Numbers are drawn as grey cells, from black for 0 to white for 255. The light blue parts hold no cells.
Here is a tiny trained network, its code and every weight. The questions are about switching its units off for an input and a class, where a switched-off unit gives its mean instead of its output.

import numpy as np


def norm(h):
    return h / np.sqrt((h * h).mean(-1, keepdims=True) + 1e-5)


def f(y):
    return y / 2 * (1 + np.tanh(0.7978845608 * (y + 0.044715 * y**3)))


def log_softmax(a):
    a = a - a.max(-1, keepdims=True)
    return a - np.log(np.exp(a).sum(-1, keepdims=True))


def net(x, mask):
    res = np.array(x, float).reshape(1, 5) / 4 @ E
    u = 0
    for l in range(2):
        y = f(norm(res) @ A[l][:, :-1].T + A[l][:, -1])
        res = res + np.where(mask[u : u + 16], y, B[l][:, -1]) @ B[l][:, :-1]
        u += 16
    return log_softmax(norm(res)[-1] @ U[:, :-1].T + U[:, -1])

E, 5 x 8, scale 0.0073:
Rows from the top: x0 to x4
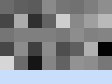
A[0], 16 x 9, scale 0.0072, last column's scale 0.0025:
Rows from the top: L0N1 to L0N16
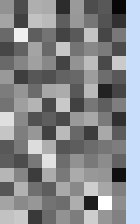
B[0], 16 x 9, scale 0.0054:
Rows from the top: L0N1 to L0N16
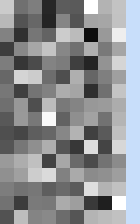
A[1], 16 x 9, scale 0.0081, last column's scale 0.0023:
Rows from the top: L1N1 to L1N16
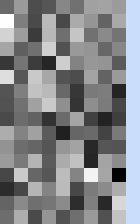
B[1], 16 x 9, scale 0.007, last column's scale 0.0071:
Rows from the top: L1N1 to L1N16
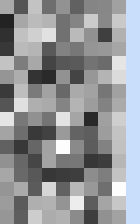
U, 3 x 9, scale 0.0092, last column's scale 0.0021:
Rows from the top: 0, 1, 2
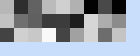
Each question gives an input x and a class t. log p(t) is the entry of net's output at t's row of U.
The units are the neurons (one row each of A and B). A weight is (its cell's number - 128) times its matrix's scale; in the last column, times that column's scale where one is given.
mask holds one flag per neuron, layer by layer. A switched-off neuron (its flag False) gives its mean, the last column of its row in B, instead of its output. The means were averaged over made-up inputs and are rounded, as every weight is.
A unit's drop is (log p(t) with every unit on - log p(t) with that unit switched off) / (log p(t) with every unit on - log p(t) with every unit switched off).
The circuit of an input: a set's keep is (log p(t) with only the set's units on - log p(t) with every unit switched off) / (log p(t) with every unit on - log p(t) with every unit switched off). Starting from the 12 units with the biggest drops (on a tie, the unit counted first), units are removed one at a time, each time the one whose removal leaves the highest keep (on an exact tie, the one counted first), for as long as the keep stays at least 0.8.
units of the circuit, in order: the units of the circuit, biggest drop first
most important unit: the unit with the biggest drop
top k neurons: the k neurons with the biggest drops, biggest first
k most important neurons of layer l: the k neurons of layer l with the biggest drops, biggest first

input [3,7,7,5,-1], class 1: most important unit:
L0N14
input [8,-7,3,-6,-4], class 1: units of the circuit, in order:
(L0N1, L1N6)
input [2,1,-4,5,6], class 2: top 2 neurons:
(L0N9, L0N15)
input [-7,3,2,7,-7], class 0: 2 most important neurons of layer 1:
(L1N9, L1N2)
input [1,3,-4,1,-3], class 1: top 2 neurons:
(L1N13, L0N14)
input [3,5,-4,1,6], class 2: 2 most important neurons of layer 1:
(L1N3, L1N6)
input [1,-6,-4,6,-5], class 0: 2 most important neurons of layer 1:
(L1N15, L1N13)
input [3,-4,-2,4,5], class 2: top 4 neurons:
(L1N2, L0N9, L0N15, L1N3)
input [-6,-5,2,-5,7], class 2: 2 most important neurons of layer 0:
(L0N9, L0N3)
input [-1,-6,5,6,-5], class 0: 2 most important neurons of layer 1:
(L1N15, L1N13)
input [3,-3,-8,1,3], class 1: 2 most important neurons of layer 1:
(L1N6, L1N10)
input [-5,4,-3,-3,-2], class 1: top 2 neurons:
(L0N14, L0N3)
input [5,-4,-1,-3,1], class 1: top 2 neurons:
(L0N1, L0N3)
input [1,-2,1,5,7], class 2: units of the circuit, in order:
(L1N2)
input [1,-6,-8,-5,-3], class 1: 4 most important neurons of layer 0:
(L0N1, L0N3, L0N11, L0N7)
